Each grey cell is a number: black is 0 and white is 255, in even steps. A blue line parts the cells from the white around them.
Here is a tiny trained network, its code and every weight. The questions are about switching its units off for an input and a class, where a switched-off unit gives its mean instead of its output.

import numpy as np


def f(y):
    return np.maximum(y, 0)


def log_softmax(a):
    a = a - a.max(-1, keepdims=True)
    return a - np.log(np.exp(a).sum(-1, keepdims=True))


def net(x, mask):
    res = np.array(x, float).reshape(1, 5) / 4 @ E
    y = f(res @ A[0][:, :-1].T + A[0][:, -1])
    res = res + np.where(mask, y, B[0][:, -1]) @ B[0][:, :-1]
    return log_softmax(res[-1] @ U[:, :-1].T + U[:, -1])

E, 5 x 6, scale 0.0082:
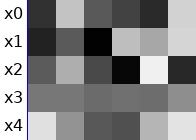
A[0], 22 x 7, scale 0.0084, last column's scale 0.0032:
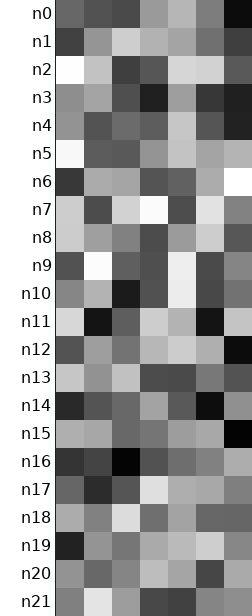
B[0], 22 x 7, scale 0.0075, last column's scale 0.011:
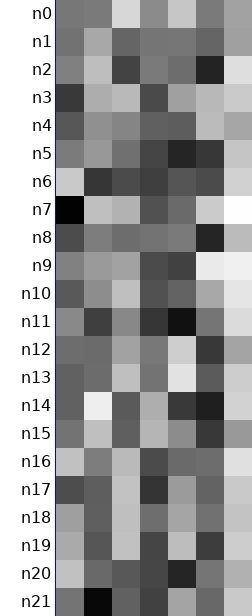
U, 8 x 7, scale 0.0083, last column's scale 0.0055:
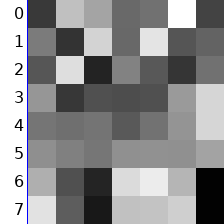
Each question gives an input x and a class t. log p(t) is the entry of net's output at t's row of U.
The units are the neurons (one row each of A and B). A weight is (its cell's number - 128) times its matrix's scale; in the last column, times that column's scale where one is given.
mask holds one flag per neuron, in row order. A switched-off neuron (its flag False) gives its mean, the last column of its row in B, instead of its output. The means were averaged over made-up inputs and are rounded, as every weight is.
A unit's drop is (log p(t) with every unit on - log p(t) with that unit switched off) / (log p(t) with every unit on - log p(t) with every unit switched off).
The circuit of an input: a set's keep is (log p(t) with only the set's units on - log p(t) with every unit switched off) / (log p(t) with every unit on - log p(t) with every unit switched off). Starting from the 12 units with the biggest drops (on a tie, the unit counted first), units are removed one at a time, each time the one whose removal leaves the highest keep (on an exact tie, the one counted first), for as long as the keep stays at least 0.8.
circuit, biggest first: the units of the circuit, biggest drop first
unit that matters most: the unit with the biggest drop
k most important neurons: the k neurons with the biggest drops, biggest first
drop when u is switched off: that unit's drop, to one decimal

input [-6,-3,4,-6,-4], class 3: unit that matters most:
n11
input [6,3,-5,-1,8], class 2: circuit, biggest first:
(n2, n8)
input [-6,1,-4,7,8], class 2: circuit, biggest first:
(n2, n5)
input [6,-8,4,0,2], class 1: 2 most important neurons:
(n13, n21)
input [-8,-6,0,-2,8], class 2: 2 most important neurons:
(n2, n5)
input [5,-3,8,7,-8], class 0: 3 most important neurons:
(n9, n3, n2)
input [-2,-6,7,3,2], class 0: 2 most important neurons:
(n9, n3)
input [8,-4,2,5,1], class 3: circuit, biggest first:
(n6, n21)
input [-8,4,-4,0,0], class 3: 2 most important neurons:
(n11, n20)
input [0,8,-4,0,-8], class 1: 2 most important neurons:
(n17, n19)
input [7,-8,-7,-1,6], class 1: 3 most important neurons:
(n13, n21, n9)
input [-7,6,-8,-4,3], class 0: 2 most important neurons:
(n7, n6)
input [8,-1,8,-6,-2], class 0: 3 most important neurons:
(n9, n3, n10)
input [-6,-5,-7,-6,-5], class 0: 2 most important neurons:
(n7, n6)
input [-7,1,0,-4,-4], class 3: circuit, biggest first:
(n11)
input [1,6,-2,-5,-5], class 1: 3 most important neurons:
(n19, n17, n2)
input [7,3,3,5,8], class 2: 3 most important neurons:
(n2, n15, n8)
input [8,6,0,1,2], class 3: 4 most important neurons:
(n6, n13, n18, n3)
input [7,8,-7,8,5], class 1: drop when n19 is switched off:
0.5
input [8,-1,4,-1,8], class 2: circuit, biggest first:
(n2)
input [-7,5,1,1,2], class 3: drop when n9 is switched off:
-0.1
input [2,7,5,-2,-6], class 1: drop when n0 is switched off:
0.3
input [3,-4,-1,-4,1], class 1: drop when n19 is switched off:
-0.1
